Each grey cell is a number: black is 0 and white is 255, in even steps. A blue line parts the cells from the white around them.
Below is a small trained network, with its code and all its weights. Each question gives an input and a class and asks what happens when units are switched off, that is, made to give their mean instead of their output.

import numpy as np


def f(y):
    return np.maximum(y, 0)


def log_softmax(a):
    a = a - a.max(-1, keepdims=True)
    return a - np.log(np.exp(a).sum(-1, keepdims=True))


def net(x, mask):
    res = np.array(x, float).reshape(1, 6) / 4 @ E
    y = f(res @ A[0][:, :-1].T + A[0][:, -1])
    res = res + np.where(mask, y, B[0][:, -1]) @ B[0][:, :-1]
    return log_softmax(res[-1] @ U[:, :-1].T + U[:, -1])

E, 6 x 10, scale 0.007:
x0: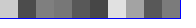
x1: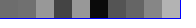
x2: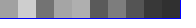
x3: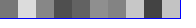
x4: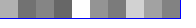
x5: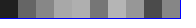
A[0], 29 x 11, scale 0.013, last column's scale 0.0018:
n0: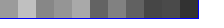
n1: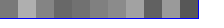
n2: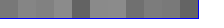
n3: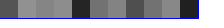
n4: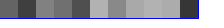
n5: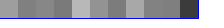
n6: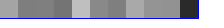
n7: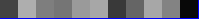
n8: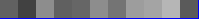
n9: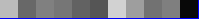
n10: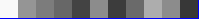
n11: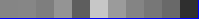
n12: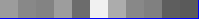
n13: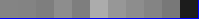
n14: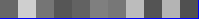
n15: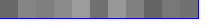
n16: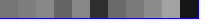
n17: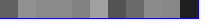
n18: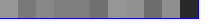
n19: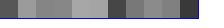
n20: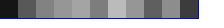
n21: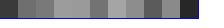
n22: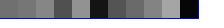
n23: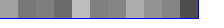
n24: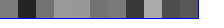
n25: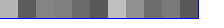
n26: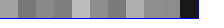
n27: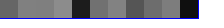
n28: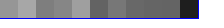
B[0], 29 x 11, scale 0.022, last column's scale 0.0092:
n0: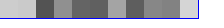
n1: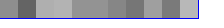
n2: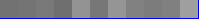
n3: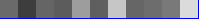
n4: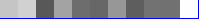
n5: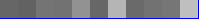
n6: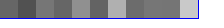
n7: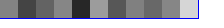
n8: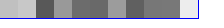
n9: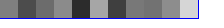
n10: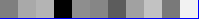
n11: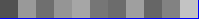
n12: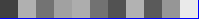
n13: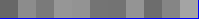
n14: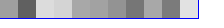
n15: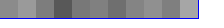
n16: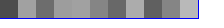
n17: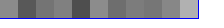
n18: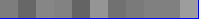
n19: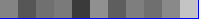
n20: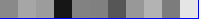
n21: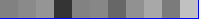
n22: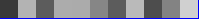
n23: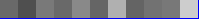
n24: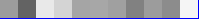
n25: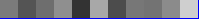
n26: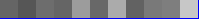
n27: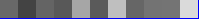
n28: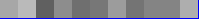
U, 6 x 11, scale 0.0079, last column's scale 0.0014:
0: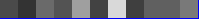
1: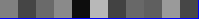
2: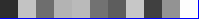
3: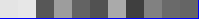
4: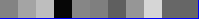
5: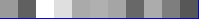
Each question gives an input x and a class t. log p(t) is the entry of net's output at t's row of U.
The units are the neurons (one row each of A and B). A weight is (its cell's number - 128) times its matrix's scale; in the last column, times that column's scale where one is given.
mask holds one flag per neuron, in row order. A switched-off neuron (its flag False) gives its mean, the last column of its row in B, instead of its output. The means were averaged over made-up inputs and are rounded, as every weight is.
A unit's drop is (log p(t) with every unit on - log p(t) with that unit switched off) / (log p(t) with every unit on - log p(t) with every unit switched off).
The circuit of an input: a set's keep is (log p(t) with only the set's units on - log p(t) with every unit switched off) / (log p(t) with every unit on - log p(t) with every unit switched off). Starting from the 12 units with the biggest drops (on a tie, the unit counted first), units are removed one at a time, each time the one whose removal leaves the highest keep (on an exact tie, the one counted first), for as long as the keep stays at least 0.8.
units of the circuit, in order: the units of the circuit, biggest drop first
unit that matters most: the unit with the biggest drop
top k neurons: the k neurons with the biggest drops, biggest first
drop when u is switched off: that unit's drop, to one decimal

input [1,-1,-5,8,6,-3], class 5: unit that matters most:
n14
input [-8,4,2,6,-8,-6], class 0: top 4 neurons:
n3, n27, n9, n25
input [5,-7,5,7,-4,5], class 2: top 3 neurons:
n12, n24, n11
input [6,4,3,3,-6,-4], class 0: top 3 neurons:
n27, n3, n7
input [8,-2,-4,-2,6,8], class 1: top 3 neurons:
n9, n25, n10
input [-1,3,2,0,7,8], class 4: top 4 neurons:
n20, n21, n3, n27
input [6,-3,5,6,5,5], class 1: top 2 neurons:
n9, n24
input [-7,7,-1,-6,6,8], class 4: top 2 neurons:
n20, n21
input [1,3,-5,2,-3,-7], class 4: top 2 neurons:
n10, n0
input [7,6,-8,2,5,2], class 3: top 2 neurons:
n8, n4
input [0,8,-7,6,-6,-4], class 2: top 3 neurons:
n22, n16, n0
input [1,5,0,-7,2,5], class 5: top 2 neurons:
n24, n10
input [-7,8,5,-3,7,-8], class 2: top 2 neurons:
n22, n16
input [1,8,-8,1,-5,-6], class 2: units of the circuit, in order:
n22
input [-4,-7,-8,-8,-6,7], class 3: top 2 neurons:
n4, n8
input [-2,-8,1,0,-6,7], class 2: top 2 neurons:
n12, n11
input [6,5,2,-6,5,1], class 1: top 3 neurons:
n25, n9, n14
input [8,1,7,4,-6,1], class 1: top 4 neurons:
n9, n25, n4, n8
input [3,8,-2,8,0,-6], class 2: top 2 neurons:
n22, n16
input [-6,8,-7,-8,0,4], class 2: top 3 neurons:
n22, n16, n14
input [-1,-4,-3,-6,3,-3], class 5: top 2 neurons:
n24, n22
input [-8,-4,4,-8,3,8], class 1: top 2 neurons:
n7, n19
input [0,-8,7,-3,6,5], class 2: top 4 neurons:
n12, n4, n8, n11
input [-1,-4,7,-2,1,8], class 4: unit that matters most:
n20
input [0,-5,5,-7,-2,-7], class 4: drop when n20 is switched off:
-0.1
